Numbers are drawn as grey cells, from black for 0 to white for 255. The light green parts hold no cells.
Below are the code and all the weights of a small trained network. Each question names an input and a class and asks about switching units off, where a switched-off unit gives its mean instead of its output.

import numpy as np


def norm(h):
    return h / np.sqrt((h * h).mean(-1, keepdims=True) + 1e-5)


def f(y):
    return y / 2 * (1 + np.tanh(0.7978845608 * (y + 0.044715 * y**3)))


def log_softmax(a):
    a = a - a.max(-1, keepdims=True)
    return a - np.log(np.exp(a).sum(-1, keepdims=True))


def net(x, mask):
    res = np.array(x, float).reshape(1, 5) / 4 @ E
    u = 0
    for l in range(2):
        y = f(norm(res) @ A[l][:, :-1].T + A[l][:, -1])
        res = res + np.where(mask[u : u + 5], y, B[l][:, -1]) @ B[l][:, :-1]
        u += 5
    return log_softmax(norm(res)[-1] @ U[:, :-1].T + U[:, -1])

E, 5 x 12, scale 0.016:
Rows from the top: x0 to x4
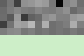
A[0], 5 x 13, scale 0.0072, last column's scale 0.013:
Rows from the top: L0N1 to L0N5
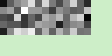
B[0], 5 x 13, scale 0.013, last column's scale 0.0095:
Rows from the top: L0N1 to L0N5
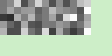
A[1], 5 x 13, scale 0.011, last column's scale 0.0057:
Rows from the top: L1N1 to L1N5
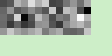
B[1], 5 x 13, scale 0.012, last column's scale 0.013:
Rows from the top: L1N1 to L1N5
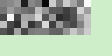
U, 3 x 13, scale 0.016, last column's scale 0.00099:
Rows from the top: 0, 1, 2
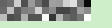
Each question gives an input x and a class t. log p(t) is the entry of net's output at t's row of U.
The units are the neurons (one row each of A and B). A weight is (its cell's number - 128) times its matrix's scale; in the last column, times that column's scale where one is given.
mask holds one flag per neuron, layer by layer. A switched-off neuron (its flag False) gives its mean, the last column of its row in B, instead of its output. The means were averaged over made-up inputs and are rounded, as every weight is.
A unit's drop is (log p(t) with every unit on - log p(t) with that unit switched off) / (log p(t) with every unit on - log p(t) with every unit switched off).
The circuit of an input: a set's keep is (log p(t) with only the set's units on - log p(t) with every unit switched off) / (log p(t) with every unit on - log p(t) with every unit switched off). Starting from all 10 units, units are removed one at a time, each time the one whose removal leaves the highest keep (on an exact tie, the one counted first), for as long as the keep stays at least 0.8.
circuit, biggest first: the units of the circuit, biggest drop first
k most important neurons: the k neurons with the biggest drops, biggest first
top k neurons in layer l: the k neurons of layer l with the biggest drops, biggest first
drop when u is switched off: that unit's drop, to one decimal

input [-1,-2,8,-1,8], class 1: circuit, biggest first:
(L1N3)
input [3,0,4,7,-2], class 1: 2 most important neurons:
(L0N1 L1N3)
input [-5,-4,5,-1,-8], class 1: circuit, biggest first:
(L1N3 L0N5)
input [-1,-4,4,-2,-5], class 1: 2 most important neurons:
(L0N5 L1N3)
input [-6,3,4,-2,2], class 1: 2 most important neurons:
(L1N3 L0N2)
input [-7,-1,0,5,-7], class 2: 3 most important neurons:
(L0N5 L0N1 L1N5)
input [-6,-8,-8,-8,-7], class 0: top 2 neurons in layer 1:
(L1N4 L1N5)
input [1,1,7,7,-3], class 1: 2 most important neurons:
(L0N1 L1N3)
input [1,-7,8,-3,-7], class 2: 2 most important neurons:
(L1N4 L0N1)
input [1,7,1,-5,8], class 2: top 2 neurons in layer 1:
(L1N1 L1N3)
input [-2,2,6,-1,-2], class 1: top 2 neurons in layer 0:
(L0N5 L0N2)
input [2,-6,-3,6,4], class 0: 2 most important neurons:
(L1N1 L0N1)
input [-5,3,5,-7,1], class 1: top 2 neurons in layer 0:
(L0N2 L0N5)
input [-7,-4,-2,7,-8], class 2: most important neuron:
(L0N5)
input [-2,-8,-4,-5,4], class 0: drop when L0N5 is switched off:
1.0
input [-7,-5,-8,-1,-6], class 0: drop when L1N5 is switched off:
0.1
